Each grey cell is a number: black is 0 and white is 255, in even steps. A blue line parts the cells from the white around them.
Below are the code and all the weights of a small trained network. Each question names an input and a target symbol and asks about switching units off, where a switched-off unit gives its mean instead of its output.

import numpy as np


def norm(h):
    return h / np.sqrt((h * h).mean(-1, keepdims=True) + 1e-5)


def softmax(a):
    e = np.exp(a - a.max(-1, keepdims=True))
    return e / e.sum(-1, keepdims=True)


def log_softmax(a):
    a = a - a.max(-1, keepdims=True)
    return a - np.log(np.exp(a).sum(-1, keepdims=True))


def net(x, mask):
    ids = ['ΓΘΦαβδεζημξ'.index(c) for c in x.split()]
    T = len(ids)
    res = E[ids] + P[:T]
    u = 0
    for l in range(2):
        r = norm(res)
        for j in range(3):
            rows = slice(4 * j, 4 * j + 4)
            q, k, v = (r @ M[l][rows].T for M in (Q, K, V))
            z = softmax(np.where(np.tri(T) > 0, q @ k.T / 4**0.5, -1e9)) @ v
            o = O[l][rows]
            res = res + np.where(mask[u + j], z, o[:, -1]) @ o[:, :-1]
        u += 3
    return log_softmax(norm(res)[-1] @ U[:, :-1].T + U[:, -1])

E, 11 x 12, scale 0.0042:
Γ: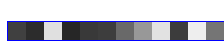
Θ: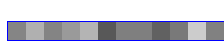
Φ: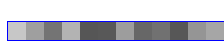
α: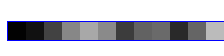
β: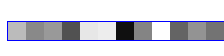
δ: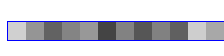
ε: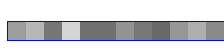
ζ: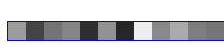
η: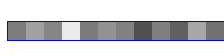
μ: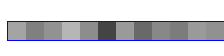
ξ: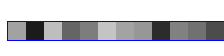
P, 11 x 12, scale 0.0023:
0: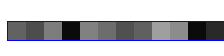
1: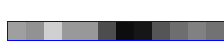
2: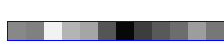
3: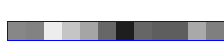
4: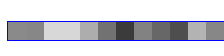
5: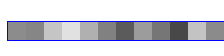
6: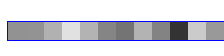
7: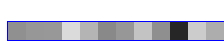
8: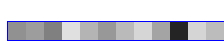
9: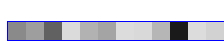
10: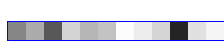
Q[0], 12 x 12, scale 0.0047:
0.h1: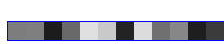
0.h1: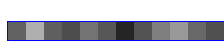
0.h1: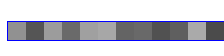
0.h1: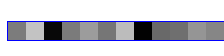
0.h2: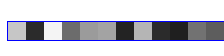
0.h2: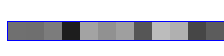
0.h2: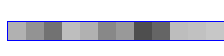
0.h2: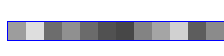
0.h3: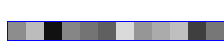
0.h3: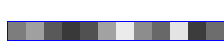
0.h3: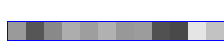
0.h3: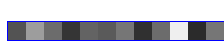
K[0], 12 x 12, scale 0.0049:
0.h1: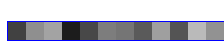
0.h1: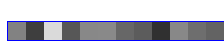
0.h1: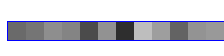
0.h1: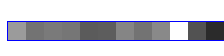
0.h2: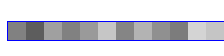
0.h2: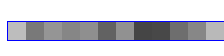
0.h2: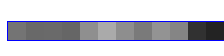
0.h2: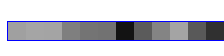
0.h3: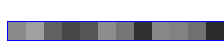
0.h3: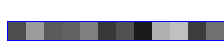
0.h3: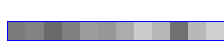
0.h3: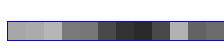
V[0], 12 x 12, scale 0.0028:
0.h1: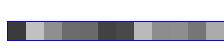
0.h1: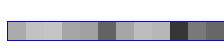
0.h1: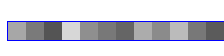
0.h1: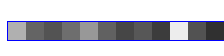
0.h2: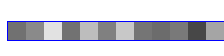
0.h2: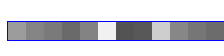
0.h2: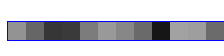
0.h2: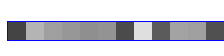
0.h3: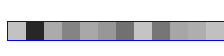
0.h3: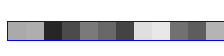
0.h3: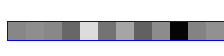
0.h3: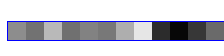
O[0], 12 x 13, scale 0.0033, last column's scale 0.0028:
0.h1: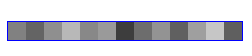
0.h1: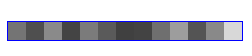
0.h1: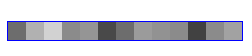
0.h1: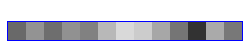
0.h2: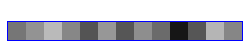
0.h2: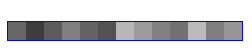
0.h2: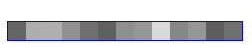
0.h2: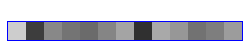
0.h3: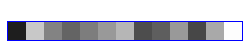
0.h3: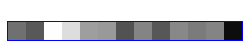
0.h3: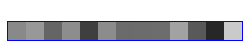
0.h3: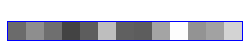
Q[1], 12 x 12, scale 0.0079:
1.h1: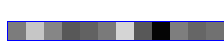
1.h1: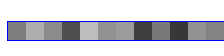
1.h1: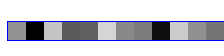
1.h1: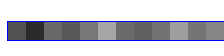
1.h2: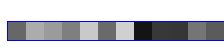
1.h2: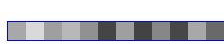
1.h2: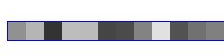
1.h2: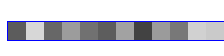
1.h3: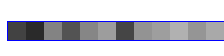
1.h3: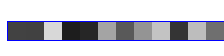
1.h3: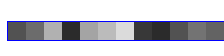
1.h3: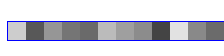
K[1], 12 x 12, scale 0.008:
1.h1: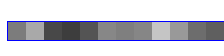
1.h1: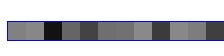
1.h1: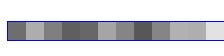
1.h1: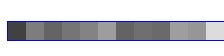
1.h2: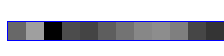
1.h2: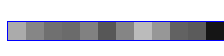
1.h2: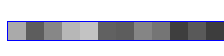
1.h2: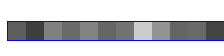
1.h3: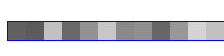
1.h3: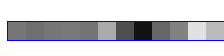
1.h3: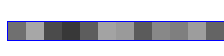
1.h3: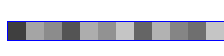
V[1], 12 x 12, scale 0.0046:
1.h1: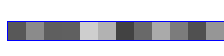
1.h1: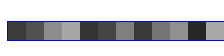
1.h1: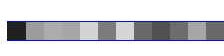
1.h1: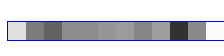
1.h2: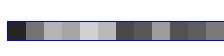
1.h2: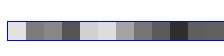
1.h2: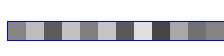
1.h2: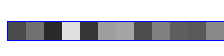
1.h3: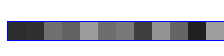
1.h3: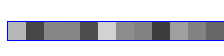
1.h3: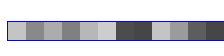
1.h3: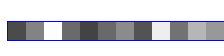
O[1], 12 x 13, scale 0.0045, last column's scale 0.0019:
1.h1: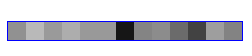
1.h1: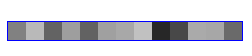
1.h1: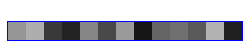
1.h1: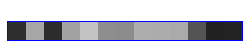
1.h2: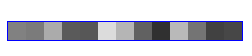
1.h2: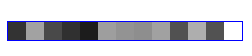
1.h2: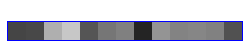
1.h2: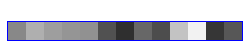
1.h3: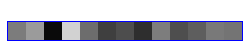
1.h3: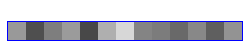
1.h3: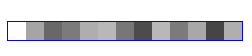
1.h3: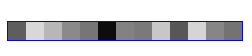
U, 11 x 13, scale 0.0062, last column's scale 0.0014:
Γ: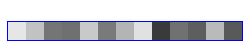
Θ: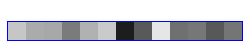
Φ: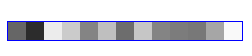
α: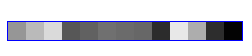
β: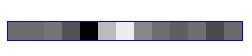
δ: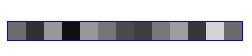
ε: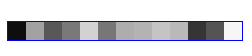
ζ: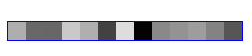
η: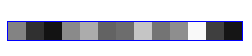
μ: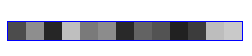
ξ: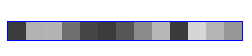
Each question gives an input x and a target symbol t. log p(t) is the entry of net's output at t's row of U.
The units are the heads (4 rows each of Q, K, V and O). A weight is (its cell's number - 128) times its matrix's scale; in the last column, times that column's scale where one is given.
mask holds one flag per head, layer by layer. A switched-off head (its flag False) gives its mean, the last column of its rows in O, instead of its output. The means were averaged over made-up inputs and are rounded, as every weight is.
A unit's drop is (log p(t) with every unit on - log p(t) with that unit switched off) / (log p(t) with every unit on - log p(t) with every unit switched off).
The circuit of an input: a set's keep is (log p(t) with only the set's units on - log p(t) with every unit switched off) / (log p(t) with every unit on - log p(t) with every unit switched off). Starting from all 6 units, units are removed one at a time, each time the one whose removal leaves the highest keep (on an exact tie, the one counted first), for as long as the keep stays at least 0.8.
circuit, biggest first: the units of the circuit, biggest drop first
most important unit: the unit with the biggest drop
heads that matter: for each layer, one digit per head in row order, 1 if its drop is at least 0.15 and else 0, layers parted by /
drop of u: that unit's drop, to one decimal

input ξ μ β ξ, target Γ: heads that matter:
001 / 010
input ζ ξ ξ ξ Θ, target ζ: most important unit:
1.h2
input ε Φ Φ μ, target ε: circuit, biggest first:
(0.h3 1.h1)
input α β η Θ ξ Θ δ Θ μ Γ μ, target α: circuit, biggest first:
(1.h2 0.h1)
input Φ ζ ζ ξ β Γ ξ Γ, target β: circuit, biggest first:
(0.h1 1.h3)
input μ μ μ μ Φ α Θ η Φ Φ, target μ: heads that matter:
110 / 001
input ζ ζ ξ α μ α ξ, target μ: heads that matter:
000 / 001
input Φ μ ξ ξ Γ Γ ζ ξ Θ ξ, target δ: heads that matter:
001 / 100
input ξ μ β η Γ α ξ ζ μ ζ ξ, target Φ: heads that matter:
001 / 110
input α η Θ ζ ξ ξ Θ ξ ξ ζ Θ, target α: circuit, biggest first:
(1.h2 0.h3)
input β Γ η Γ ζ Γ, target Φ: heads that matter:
101 / 010
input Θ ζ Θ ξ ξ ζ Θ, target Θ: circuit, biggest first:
(0.h3 1.h3 0.h2)
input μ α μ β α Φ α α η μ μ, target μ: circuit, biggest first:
(1.h3 0.h2)
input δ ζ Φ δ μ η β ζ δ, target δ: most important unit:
0.h2
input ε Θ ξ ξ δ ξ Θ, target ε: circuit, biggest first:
(0.h3 1.h1)
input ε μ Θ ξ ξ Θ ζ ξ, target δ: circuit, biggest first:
(1.h1 0.h3)
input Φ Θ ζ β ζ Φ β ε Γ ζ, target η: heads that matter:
111 / 100
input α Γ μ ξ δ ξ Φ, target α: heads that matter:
100 / 010
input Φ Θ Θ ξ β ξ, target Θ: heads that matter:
001 / 101
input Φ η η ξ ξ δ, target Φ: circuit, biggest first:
(0.h2 0.h3 1.h1 1.h2)
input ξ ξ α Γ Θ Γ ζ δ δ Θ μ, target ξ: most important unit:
0.h1
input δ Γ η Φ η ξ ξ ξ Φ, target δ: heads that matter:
111 / 001
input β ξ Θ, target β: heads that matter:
001 / 010
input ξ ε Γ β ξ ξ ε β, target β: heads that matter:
000 / 010
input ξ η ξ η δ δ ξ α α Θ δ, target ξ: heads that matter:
111 / 001
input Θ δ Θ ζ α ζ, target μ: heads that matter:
010 / 101
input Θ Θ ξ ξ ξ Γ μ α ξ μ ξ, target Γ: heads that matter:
101 / 110
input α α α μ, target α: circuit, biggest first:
(1.h2)
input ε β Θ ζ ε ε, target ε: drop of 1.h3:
0.1
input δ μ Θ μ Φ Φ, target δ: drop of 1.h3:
0.2
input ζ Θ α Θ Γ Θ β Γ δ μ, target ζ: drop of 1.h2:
0.2
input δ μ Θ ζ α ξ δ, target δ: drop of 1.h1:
0.1
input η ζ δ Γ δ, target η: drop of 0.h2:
0.2
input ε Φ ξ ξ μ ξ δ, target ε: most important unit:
0.h3
